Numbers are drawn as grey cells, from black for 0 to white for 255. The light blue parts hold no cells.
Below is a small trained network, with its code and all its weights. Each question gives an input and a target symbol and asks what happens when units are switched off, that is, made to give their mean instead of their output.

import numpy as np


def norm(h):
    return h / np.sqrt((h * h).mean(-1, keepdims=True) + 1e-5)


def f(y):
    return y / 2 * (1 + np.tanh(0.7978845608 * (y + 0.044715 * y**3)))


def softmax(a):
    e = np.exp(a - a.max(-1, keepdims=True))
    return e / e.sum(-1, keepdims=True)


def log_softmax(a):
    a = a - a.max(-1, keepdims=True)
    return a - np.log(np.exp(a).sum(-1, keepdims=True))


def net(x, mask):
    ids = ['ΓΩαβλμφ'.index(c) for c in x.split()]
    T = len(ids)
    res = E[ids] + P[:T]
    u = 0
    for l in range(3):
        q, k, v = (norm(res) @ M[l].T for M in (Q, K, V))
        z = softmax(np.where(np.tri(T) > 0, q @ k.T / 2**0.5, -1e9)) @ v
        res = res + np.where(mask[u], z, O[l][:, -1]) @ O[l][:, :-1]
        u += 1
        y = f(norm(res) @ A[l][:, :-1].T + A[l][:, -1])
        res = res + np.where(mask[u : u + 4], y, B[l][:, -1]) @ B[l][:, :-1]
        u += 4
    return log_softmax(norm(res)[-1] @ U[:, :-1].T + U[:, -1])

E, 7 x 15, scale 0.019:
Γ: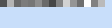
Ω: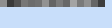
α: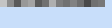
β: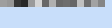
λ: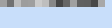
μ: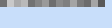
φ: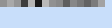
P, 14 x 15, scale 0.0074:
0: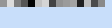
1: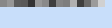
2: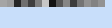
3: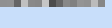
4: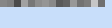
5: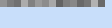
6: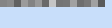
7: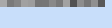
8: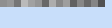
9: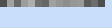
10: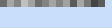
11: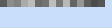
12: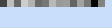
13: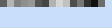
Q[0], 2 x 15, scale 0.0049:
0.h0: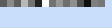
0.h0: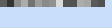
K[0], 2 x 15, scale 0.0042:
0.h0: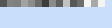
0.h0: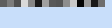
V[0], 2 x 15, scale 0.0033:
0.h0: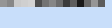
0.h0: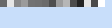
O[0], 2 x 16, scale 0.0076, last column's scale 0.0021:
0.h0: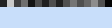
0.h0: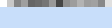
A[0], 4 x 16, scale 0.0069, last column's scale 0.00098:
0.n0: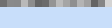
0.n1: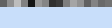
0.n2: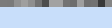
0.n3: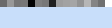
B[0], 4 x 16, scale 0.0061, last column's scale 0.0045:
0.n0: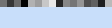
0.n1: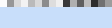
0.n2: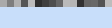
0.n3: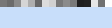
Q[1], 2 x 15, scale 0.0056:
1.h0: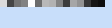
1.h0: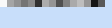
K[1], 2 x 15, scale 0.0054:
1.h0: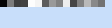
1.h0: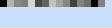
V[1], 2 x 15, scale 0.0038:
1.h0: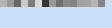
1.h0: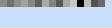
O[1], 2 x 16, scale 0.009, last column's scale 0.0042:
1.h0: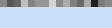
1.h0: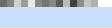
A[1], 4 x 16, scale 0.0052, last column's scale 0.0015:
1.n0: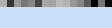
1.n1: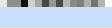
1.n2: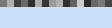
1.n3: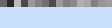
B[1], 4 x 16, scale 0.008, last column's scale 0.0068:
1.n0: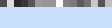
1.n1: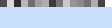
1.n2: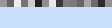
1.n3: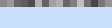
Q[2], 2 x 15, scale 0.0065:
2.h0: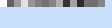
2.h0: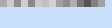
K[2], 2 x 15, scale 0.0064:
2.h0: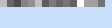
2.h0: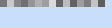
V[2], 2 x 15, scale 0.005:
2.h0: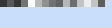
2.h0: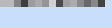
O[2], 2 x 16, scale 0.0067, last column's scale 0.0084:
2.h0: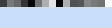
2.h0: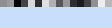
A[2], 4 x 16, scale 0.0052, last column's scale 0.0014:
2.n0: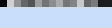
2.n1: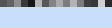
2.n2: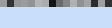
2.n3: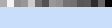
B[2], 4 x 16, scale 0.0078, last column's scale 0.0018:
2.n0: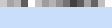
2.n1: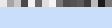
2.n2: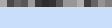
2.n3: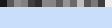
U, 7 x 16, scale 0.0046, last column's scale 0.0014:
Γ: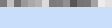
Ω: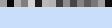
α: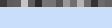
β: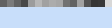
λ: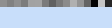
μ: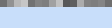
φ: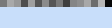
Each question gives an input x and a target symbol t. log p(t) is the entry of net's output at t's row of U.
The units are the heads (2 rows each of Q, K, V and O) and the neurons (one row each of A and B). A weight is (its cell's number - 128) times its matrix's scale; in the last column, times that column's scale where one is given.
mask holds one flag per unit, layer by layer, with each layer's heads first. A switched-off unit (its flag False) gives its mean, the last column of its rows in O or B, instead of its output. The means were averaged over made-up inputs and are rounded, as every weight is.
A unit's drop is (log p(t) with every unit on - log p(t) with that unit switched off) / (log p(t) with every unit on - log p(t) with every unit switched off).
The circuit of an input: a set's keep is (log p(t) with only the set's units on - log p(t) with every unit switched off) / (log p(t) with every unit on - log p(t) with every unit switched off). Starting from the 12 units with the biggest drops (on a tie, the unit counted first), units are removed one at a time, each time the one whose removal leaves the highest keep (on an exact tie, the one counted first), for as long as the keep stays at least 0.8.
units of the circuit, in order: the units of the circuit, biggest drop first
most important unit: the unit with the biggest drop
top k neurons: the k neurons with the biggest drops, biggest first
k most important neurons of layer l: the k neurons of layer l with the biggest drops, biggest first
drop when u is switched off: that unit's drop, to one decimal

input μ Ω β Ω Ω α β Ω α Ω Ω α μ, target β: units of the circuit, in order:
1.h0, 0.n0
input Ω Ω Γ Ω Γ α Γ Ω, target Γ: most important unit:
1.n1
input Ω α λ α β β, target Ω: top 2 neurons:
1.n2, 1.n0
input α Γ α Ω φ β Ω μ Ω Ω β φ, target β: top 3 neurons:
1.n0, 0.n3, 0.n0
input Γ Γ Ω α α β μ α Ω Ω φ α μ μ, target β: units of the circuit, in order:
1.h0, 0.n0, 0.n3
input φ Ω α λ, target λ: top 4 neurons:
2.n2, 0.n0, 0.n3, 1.n0
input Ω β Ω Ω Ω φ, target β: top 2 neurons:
1.n0, 0.n3
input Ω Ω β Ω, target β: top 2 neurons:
1.n0, 0.n1
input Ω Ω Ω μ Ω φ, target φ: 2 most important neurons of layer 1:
1.n1, 1.n0
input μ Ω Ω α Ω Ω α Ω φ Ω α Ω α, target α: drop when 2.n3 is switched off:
0.5
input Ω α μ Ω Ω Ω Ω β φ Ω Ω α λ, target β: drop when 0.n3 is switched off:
0.1
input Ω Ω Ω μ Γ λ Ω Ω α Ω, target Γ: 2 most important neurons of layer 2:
2.n0, 2.n3
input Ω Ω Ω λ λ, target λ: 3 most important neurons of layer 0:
0.n3, 0.n0, 0.n1
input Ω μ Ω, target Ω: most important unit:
0.n3
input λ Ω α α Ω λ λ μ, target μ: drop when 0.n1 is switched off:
0.7
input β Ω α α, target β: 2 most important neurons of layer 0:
0.n3, 0.n0
